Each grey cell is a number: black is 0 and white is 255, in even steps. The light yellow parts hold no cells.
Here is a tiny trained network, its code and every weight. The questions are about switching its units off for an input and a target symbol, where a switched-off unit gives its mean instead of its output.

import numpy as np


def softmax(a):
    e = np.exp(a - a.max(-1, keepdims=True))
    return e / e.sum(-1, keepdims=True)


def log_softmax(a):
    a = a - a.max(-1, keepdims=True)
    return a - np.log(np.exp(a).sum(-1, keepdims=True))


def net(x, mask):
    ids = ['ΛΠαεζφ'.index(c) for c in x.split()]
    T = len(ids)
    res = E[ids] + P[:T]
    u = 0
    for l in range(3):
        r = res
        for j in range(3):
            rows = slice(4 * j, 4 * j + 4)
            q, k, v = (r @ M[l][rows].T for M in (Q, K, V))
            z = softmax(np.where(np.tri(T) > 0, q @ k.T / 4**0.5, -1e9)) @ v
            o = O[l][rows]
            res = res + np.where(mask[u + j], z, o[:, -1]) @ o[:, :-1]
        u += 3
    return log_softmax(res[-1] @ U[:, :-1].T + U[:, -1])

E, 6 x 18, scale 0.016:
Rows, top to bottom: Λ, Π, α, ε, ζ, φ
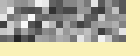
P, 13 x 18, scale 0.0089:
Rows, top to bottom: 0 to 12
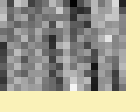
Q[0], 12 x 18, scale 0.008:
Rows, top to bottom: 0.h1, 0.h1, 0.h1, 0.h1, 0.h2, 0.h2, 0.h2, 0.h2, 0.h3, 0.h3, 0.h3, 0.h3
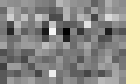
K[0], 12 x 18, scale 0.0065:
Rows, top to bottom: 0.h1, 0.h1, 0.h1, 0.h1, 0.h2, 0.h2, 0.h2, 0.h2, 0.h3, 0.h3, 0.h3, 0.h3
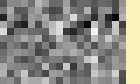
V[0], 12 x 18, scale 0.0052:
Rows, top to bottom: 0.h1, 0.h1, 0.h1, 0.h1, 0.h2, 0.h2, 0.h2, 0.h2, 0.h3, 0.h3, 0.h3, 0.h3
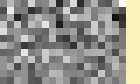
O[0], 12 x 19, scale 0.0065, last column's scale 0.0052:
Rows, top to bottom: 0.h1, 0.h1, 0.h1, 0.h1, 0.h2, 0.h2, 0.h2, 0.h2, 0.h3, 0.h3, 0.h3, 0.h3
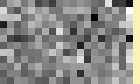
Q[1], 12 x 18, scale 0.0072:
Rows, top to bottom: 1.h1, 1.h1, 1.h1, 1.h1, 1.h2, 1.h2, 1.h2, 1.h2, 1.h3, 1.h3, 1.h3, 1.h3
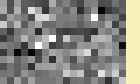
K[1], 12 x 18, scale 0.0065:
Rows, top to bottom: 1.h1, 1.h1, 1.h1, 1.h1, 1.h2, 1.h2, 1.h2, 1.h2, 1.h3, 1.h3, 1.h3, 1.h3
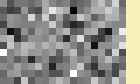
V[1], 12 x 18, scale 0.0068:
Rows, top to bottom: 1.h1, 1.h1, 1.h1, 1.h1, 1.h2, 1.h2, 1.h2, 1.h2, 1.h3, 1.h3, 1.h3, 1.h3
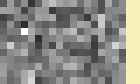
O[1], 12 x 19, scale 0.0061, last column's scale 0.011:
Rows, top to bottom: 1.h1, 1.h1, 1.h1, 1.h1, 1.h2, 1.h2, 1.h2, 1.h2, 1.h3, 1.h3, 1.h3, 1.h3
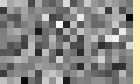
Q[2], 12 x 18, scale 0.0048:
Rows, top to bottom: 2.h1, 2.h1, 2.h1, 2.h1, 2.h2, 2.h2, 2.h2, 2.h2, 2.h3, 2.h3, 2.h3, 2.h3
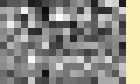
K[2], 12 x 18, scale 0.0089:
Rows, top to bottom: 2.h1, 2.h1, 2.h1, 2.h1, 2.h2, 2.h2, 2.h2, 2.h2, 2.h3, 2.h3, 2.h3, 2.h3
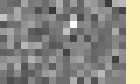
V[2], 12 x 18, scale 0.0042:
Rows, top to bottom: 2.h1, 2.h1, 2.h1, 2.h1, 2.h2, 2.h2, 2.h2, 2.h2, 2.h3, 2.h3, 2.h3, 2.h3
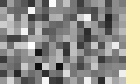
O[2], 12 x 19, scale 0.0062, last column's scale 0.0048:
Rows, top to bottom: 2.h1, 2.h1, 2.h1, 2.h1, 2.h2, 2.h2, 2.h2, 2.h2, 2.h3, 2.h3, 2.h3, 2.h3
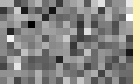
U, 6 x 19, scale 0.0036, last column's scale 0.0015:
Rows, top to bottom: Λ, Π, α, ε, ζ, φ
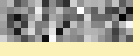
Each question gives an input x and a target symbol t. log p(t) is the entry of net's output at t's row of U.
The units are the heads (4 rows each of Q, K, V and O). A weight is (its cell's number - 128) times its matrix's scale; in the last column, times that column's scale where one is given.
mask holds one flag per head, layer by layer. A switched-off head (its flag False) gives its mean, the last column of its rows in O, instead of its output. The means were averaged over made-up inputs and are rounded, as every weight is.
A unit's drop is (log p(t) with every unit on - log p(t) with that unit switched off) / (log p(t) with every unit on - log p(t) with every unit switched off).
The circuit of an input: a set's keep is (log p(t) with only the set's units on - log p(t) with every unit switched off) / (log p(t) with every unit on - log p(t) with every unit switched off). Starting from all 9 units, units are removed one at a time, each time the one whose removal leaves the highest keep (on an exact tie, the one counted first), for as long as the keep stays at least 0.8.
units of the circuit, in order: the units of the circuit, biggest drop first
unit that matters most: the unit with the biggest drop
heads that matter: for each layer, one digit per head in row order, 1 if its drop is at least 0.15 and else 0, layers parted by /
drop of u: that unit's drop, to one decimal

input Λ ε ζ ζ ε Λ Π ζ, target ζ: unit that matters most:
0.h1
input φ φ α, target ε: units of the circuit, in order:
[2.h1; 1.h1]
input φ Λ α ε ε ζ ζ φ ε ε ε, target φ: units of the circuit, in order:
[1.h1; 1.h2]
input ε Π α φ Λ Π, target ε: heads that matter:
010 / 110 / 101
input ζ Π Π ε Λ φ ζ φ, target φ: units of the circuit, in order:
[1.h1; 1.h2; 0.h1]
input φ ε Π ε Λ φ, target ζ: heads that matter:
100 / 010 / 000
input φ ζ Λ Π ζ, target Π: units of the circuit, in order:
[1.h2; 0.h1]
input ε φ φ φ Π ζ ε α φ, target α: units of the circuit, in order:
[0.h1; 1.h2]
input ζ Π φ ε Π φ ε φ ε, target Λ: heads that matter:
010 / 110 / 000
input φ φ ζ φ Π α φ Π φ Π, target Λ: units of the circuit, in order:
[1.h1; 2.h1]
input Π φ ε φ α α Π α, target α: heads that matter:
100 / 010 / 010
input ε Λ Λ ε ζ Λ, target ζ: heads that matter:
100 / 010 / 000
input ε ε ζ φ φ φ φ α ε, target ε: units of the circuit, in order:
[1.h1; 1.h3]
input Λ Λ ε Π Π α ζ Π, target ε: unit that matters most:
0.h2
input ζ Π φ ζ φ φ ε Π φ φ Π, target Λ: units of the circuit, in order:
[1.h1; 2.h1]
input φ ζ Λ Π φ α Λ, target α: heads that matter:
100 / 011 / 000
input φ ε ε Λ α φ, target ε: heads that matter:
000 / 101 / 001
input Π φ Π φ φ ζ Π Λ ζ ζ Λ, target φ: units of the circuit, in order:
[1.h2; 0.h1]
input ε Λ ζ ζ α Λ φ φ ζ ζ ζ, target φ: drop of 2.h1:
0.2
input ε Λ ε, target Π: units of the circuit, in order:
[1.h2]
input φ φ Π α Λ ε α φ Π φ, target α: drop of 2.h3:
-0.1
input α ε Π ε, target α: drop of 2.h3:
-0.2
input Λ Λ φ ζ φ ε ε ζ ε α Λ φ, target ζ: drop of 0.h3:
0.1
